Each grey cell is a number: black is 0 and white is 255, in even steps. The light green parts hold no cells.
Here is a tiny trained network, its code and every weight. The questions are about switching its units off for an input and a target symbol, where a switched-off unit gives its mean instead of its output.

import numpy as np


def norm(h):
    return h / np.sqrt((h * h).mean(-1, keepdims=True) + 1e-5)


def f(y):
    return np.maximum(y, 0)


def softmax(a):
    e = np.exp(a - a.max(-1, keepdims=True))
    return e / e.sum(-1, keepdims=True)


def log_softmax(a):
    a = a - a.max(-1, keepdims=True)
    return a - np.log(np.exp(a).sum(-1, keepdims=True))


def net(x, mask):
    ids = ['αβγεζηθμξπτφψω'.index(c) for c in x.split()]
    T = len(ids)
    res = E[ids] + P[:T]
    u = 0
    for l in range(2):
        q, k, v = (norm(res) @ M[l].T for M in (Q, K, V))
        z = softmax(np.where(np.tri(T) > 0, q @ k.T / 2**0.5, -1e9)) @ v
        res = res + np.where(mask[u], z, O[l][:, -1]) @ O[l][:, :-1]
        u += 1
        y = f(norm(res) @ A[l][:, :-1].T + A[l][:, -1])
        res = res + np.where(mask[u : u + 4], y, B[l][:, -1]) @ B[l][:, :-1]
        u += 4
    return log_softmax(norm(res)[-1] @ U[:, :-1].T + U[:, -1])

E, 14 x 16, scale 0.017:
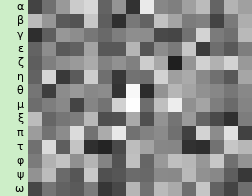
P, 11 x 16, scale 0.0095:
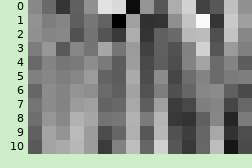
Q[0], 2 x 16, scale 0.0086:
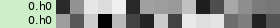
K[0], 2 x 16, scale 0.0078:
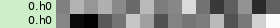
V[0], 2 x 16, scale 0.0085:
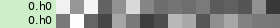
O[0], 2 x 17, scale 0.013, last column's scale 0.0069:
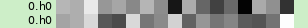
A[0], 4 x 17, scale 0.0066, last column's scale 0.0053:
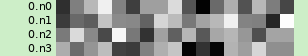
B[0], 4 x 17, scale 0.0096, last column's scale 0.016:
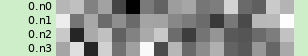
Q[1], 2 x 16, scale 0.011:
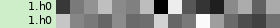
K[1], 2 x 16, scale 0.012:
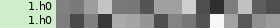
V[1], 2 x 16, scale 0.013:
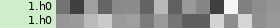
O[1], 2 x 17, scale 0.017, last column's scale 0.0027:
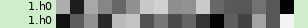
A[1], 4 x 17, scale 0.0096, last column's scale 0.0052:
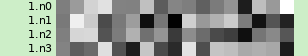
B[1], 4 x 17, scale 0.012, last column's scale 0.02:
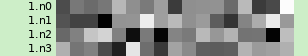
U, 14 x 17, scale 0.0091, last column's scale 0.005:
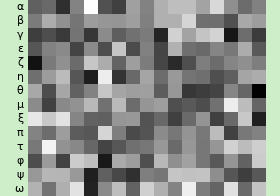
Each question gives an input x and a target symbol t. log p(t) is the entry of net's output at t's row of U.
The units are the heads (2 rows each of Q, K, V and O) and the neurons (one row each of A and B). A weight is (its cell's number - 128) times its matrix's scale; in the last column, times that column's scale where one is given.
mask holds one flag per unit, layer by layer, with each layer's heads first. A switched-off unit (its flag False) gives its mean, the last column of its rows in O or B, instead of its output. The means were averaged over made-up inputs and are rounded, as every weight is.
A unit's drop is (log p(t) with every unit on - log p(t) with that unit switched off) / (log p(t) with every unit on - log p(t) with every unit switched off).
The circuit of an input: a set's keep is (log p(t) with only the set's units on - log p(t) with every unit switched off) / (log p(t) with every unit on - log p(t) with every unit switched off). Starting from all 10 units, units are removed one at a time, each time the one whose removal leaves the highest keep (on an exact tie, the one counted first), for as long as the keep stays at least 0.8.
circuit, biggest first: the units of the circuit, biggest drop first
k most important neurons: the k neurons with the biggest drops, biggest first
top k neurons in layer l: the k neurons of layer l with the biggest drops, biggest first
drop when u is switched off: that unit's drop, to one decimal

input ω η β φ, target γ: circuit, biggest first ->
(0.h0)
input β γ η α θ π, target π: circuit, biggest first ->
(1.n3 0.h0 0.n1 1.n0)
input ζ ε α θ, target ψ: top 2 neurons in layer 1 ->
(1.n2 1.n1)
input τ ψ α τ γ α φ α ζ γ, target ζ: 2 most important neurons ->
(0.n3 0.n2)
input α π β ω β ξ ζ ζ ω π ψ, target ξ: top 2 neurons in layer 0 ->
(0.n2 0.n3)
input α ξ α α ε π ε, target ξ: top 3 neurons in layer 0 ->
(0.n2 0.n3 0.n1)
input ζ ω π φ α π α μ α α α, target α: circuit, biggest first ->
(0.h0 1.n3)
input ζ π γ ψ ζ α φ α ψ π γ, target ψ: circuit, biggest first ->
(0.h0 1.n2)
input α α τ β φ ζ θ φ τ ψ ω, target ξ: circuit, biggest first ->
(0.n1 1.n0)
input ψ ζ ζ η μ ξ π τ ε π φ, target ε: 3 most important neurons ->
(1.n1 0.n1 1.n2)
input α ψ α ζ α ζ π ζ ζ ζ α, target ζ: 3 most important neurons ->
(1.n2 0.n3 1.n3)
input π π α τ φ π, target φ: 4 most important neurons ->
(0.n3 1.n0 0.n1 1.n3)
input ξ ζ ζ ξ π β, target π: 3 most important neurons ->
(1.n3 0.n1 0.n2)
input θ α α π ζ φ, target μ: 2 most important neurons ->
(1.n0 1.n3)
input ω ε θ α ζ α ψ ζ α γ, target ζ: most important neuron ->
(0.n3)
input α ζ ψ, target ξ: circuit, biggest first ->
(0.n2 1.n2 0.n3 1.h0)
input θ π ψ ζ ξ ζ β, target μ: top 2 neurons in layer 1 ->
(1.n0 1.n3)
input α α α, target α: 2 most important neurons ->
(1.n3 1.n0)
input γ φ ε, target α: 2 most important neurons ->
(0.n0 1.n3)
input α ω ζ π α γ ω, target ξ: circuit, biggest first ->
(0.n1)
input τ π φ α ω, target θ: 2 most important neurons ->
(0.n0 0.n1)
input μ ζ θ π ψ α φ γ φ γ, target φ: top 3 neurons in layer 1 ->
(1.n2 1.n3 1.n0)
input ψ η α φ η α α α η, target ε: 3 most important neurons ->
(1.n1 0.n1 1.n2)
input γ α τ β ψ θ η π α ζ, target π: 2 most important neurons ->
(1.n3 1.n0)
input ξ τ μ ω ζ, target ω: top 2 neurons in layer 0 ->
(0.n3 0.n1)
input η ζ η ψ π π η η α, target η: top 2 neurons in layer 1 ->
(1.n2 1.n0)
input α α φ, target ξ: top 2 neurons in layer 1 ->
(1.n0 1.n2)
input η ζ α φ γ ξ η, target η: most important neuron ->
(1.n0)
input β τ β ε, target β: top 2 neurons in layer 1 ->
(1.n1 1.n3)
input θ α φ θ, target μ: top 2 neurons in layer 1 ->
(1.n0 1.n3)
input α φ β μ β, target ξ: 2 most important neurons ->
(0.n2 1.n0)
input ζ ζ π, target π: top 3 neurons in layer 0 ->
(0.n1 0.n2 0.n3)
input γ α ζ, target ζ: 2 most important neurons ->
(0.n3 1.n3)
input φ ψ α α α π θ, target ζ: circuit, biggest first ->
(1.h0)
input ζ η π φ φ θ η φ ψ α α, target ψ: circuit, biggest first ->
(0.h0 1.n2)
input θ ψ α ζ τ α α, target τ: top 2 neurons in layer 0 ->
(0.n2 0.n3)
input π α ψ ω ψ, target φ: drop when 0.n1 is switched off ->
0.0
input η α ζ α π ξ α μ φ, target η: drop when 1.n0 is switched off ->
0.2
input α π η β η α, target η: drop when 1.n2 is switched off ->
0.1
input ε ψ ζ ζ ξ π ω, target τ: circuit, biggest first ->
(1.h0)
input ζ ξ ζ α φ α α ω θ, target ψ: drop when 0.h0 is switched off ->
0.1
